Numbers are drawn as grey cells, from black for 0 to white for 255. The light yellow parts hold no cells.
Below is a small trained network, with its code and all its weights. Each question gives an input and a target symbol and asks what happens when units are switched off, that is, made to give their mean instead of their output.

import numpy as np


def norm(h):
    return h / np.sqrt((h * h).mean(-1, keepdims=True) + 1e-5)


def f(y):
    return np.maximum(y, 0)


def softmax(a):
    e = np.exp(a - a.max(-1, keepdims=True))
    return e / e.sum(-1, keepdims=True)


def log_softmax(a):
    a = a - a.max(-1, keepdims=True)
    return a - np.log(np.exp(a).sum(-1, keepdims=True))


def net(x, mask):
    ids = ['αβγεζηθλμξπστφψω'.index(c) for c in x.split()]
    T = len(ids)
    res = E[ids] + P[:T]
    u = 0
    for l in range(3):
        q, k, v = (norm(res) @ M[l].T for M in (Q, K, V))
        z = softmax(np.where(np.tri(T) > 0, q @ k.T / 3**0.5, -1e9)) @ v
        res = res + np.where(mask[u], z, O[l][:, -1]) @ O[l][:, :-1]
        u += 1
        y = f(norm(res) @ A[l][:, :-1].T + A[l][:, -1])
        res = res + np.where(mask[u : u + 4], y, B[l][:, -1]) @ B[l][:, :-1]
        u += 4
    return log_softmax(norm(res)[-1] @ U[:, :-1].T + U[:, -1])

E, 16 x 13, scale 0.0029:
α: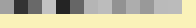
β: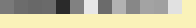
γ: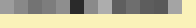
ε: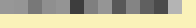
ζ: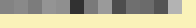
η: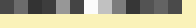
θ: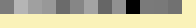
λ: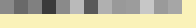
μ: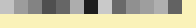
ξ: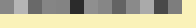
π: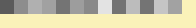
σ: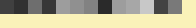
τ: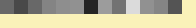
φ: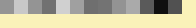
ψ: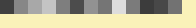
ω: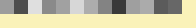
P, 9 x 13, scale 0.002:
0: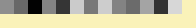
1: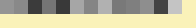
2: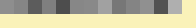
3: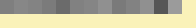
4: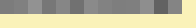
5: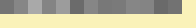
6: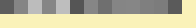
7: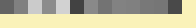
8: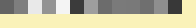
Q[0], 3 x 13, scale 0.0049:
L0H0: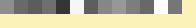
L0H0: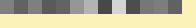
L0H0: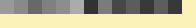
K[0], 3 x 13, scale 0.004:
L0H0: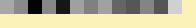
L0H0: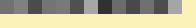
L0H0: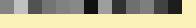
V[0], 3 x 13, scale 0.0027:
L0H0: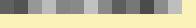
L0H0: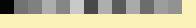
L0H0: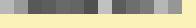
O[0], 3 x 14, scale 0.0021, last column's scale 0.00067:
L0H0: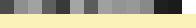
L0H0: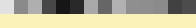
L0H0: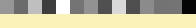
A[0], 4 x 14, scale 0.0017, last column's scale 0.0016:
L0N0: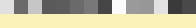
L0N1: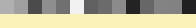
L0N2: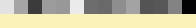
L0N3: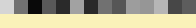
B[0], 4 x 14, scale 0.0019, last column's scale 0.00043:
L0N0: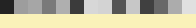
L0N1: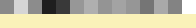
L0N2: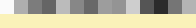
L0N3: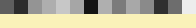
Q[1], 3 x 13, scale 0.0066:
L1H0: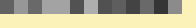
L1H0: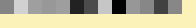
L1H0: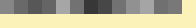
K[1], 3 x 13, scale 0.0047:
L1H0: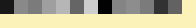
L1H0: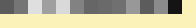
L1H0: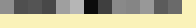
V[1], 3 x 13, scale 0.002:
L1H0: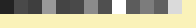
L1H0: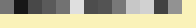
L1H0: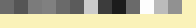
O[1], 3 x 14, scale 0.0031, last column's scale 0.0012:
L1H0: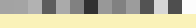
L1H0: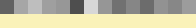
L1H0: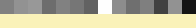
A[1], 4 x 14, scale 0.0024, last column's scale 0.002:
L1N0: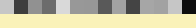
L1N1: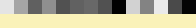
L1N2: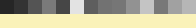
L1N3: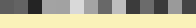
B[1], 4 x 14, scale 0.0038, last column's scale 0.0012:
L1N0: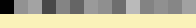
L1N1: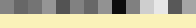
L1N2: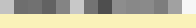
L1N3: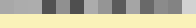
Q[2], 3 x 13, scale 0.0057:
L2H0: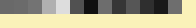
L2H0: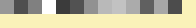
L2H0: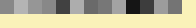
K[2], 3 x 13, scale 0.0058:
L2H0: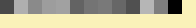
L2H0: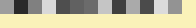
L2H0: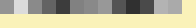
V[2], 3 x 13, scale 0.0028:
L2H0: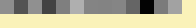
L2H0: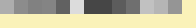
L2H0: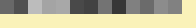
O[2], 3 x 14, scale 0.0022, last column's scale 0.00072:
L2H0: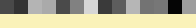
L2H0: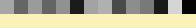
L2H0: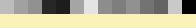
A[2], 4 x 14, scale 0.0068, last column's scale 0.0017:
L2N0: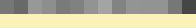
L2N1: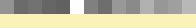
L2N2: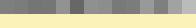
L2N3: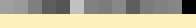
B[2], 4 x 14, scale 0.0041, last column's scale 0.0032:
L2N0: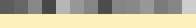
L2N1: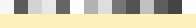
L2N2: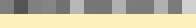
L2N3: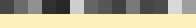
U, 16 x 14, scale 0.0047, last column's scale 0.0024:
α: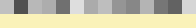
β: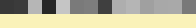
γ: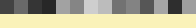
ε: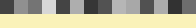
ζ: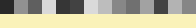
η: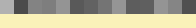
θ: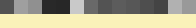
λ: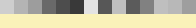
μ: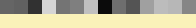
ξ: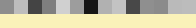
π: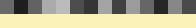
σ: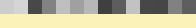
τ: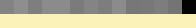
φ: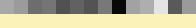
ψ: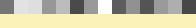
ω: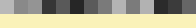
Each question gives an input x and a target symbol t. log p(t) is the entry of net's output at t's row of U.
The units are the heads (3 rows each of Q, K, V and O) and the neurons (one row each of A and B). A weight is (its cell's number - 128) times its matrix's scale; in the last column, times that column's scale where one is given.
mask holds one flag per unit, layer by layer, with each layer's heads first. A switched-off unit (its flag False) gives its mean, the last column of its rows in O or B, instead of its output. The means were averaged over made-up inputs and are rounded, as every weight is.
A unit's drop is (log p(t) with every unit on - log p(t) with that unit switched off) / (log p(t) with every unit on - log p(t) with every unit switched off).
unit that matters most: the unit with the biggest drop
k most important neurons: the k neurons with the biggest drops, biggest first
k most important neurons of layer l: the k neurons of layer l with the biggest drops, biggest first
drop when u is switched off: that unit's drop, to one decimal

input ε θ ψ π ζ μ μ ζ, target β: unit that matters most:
L0H0
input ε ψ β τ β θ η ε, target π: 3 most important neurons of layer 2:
[L2N1 L2N2 L2N0]
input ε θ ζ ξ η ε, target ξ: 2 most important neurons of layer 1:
[L1N3 L1N2]
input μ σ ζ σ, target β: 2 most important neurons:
[L2N1 L1N2]
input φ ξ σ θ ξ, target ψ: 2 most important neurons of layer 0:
[L0N1 L0N3]
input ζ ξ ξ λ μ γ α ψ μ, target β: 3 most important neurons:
[L1N0 L2N1 L1N2]
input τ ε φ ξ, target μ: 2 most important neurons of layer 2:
[L2N1 L2N2]
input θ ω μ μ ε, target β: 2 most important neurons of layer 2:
[L2N1 L2N2]
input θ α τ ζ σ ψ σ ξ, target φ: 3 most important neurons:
[L1N1 L2N1 L0N3]
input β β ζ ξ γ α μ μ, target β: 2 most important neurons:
[L1N0 L1N2]
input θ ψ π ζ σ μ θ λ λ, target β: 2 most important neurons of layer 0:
[L0N3 L0N0]
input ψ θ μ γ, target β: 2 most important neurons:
[L2N1 L1N0]
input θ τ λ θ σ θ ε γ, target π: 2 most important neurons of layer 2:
[L2N1 L2N0]
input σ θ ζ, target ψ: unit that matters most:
L1H0
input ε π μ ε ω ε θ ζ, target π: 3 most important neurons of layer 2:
[L2N1 L2N3 L2N2]
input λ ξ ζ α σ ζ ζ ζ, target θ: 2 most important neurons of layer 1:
[L1N2 L1N3]
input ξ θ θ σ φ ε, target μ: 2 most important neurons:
[L2N1 L2N2]
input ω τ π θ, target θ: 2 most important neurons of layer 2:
[L2N3 L2N1]
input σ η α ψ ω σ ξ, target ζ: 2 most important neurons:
[L2N1 L1N3]
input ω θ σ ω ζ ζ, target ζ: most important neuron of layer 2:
[L2N1]
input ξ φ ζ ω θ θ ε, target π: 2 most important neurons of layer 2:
[L2N1 L2N3]
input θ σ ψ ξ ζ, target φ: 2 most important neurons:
[L1N1 L2N1]
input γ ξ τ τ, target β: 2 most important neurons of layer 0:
[L0N0 L0N3]
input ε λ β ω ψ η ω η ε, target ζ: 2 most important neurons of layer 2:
[L2N1 L2N0]
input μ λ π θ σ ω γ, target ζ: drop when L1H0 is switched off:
0.7
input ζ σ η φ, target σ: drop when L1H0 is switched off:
0.3
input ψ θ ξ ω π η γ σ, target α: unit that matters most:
L2H0
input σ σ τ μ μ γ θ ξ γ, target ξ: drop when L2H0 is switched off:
0.4
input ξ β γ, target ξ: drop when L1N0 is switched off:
0.0
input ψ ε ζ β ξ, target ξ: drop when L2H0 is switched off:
0.2
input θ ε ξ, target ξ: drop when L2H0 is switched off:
0.1
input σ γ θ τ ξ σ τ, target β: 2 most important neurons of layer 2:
[L2N1 L2N0]
